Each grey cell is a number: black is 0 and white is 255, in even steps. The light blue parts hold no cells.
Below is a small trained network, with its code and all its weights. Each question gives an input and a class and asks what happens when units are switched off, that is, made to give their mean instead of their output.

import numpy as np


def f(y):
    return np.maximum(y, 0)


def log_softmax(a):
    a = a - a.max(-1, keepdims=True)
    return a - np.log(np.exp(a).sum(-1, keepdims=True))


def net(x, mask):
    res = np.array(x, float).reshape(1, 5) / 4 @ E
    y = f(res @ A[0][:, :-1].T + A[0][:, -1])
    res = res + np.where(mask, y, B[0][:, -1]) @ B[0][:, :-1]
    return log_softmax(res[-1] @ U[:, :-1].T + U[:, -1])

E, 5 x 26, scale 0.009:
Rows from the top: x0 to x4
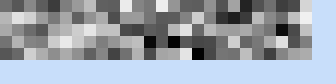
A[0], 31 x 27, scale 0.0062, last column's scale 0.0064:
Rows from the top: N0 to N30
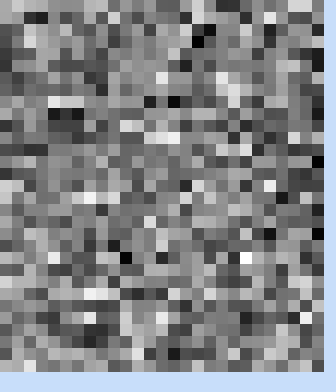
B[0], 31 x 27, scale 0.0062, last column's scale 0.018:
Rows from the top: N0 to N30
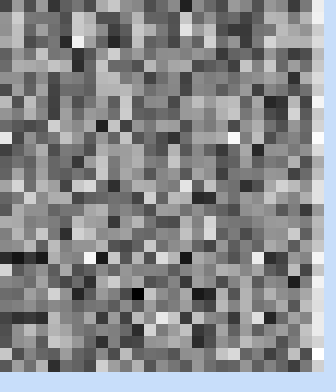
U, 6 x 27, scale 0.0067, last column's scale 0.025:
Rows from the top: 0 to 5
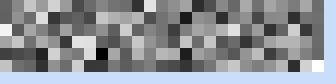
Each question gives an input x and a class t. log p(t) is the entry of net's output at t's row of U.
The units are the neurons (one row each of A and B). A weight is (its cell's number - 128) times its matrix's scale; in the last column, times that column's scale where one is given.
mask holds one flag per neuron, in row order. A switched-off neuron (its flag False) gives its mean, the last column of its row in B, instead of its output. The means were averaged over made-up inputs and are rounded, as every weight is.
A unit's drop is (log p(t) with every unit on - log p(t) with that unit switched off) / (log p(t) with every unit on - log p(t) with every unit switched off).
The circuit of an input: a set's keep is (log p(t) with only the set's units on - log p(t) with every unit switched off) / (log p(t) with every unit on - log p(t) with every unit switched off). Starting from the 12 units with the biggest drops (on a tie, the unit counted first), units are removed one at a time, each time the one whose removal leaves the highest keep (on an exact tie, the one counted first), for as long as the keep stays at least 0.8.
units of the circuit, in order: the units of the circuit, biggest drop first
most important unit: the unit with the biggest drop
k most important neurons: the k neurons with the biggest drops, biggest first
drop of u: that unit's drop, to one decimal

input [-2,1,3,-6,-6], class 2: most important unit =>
N11
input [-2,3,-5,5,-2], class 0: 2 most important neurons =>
(N11, N27)
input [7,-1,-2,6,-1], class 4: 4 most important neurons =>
(N26, N10, N11, N9)
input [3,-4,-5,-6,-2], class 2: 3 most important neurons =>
(N11, N9, N22)
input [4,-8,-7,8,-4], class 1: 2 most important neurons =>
(N4, N7)
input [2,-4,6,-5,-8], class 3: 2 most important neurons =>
(N1, N15)
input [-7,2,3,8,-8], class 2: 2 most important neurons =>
(N8, N29)
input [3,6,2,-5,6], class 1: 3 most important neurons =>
(N23, N0, N15)
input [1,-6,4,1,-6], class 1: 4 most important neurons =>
(N12, N3, N2, N14)
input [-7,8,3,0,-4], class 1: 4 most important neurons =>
(N0, N30, N23, N26)
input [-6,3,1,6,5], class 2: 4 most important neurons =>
(N8, N29, N26, N10)
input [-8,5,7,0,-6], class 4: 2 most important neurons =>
(N21, N27)
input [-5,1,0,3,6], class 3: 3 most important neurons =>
(N2, N3, N26)
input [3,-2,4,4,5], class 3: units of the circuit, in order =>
(N2)
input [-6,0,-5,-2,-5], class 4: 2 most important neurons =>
(N21, N24)
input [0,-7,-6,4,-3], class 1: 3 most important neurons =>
(N7, N6, N24)
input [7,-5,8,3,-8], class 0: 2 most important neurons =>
(N16, N24)
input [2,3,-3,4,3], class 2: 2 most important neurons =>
(N29, N8)
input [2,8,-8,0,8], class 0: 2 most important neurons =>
(N27, N20)
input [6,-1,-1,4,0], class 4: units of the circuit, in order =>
(N26)
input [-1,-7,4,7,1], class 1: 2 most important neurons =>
(N12, N11)
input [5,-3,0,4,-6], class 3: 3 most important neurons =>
(N15, N1, N21)
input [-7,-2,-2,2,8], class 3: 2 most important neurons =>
(N2, N3)
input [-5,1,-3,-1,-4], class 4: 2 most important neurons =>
(N21, N3)
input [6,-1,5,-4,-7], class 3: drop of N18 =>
0.1
